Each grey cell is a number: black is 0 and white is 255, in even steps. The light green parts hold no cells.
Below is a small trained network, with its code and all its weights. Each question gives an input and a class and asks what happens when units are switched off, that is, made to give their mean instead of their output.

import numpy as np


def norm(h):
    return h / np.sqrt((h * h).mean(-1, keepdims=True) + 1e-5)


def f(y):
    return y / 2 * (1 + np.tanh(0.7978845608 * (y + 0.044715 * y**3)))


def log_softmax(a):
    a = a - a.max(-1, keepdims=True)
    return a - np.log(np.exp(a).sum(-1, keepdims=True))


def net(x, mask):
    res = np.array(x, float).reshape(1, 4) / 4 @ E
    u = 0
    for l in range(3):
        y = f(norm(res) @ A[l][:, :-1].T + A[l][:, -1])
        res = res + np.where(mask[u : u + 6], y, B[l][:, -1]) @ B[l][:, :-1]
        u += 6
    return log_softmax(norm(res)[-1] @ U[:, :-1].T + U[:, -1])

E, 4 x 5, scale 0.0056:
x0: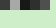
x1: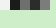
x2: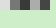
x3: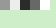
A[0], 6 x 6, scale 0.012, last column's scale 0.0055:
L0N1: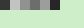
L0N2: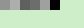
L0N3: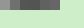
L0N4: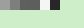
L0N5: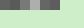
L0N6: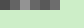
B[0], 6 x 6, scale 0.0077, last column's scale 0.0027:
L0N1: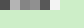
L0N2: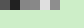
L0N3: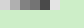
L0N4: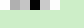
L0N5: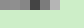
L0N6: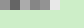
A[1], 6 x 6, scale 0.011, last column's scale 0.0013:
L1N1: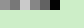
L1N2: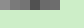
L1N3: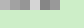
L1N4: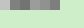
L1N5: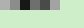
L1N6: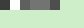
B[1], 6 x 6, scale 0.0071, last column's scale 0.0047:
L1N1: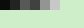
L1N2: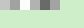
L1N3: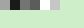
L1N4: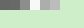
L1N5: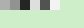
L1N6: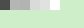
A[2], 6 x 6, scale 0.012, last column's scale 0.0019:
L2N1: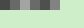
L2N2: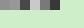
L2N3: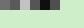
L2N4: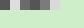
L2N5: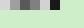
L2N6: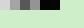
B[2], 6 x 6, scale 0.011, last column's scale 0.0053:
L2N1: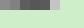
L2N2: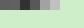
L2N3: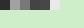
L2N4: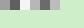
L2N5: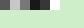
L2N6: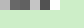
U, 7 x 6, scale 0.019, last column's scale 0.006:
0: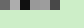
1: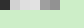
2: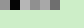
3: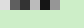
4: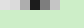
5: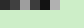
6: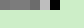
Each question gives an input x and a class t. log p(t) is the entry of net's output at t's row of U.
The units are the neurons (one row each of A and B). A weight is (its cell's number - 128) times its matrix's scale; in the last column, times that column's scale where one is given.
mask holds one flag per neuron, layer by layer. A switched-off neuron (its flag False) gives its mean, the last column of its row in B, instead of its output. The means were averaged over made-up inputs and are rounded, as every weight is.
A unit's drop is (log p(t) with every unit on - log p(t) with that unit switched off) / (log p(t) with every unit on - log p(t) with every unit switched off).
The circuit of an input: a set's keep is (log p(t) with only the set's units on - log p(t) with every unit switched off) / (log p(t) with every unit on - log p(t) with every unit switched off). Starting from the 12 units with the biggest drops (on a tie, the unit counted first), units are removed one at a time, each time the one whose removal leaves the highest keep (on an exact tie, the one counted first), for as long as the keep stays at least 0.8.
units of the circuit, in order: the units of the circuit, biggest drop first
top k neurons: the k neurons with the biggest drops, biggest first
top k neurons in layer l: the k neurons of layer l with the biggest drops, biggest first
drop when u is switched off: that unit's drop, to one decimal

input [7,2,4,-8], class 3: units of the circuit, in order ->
L2N6
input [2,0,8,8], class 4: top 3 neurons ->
L0N4, L2N5, L0N2
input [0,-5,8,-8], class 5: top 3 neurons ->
L2N3, L1N1, L0N3
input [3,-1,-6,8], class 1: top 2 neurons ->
L0N1, L1N6
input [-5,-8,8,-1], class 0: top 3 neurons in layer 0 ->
L0N6, L0N4, L0N2
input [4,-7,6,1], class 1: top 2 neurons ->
L1N6, L2N4
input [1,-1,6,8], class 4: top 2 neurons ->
L0N4, L2N5
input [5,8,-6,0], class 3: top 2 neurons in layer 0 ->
L0N3, L0N2
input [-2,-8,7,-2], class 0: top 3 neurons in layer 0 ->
L0N1, L0N4, L0N6
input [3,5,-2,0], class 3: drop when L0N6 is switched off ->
0.0
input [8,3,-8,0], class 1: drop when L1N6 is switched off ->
0.1
